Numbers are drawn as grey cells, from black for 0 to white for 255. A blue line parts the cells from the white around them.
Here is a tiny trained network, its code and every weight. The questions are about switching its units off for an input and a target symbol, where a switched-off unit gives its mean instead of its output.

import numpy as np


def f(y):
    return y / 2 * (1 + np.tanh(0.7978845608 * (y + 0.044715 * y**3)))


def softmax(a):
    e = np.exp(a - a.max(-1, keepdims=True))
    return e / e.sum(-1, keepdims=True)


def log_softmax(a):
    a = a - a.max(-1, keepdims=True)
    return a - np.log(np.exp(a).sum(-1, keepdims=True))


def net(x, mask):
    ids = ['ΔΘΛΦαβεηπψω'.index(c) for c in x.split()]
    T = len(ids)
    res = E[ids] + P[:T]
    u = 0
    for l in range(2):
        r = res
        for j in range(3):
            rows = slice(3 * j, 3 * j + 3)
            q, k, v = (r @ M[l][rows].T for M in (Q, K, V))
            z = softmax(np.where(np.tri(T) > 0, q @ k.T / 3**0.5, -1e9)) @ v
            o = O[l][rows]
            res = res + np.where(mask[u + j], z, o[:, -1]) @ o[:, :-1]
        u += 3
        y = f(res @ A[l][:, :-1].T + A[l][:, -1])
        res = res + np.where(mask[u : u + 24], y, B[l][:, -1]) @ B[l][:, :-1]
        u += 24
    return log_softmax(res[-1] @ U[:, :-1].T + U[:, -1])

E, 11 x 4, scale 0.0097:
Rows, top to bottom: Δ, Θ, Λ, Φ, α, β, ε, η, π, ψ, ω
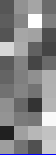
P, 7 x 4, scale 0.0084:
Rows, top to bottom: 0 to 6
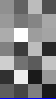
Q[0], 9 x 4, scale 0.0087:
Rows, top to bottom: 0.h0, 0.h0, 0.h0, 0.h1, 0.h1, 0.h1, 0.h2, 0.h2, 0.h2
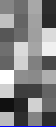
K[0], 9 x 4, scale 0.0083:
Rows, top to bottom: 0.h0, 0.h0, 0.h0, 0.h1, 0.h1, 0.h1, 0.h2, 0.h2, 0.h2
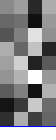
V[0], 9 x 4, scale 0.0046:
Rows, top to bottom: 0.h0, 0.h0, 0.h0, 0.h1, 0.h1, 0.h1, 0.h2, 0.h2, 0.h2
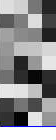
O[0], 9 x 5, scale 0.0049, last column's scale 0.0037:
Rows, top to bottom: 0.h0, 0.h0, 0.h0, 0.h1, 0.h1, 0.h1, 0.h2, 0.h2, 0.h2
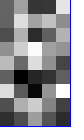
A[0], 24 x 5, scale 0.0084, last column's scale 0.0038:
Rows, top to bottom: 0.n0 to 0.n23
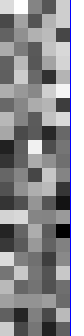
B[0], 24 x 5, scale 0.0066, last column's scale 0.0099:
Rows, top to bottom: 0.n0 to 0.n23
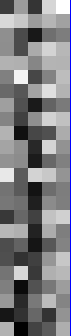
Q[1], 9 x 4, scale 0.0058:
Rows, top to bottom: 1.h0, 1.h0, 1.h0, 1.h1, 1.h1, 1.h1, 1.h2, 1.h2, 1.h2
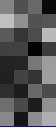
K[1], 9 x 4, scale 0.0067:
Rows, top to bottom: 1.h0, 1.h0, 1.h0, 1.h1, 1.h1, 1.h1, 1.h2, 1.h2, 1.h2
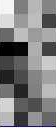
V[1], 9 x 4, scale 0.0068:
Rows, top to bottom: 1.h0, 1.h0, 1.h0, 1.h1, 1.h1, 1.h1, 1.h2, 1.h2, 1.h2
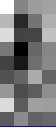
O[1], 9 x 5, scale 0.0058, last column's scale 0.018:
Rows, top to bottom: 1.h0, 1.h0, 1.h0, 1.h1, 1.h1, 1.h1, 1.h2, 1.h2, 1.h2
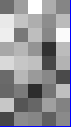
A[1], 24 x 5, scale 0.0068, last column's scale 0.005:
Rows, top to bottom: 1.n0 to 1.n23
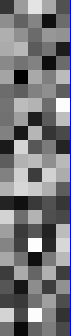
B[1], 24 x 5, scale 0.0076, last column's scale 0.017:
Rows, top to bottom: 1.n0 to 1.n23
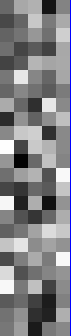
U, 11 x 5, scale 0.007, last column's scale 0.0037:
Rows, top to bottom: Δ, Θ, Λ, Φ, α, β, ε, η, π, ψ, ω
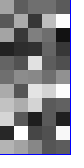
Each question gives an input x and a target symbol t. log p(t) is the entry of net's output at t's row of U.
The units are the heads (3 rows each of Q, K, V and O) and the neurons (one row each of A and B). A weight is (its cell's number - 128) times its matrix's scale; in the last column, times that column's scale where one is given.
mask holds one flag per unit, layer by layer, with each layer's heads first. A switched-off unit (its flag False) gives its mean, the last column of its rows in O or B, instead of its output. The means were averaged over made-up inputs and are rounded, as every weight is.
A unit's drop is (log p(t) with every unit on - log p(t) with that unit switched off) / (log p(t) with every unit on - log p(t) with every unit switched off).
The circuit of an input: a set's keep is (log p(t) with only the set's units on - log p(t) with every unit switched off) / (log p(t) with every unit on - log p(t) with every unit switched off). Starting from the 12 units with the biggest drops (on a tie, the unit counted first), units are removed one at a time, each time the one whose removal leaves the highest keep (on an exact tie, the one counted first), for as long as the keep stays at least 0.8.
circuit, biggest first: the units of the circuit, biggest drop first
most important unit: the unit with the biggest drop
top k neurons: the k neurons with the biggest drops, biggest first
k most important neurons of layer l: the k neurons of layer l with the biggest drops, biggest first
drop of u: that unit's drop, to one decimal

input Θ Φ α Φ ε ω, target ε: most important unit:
1.h1
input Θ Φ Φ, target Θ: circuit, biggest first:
[0.n0, 0.n15]
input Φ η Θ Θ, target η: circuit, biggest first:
[0.n0, 0.n15, 1.n17]
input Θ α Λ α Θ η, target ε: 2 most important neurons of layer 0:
[0.n1, 0.n18]
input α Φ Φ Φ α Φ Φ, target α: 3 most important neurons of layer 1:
[1.n1, 1.n4, 1.n16]
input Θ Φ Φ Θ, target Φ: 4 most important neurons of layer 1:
[1.n12, 1.n8, 1.n5, 1.n17]
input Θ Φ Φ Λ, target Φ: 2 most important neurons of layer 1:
[1.n8, 1.n12]
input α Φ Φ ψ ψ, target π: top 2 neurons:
[0.n0, 0.n15]
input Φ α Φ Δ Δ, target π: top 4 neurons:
[0.n0, 0.n15, 1.n22, 0.n18]
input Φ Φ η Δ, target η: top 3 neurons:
[0.n0, 1.n17, 0.n22]
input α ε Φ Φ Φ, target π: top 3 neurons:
[0.n8, 0.n3, 0.n18]
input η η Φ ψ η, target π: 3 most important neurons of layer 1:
[1.n22, 1.n15, 1.n18]
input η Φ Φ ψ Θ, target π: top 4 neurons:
[0.n0, 0.n15, 1.n22, 0.n18]
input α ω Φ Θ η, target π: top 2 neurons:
[1.n22, 0.n0]
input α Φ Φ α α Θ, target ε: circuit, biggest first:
[1.n22]
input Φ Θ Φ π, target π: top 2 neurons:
[1.n22, 1.n15]
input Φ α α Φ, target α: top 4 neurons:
[0.n23, 1.n1, 1.n4, 0.n9]
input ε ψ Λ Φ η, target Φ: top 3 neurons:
[1.n21, 0.n5, 0.n19]
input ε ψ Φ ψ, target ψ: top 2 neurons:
[0.n10, 0.n11]
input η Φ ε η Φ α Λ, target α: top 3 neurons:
[0.n22, 0.n0, 0.n1]
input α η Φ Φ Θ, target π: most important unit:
0.h2
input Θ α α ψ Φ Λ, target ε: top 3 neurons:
[1.n10, 1.n19, 1.n22]
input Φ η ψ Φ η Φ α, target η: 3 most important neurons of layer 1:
[1.n17, 1.n9, 1.n13]
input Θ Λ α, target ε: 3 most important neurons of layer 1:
[1.n10, 1.n19, 1.n22]
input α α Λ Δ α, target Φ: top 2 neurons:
[1.n21, 0.n5]
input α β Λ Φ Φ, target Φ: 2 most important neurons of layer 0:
[0.n23, 0.n9]
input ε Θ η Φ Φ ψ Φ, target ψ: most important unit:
0.h2
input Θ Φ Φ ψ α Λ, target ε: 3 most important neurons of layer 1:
[1.n10, 1.n19, 1.n22]
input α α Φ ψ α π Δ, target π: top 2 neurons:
[0.n12, 0.n1]
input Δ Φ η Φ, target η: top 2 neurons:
[0.n23, 1.n17]
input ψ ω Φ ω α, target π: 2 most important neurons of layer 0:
[0.n0, 0.n15]
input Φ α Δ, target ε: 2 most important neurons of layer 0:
[0.n23, 0.n9]
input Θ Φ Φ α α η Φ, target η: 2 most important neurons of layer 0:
[0.n23, 0.n9]
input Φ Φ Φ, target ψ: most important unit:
0.h0
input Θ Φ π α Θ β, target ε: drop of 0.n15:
0.2
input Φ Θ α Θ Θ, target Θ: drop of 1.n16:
-0.1
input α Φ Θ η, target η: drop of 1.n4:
0.0
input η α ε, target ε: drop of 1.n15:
0.1
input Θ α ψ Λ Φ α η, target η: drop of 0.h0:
0.3
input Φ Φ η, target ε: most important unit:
1.h1
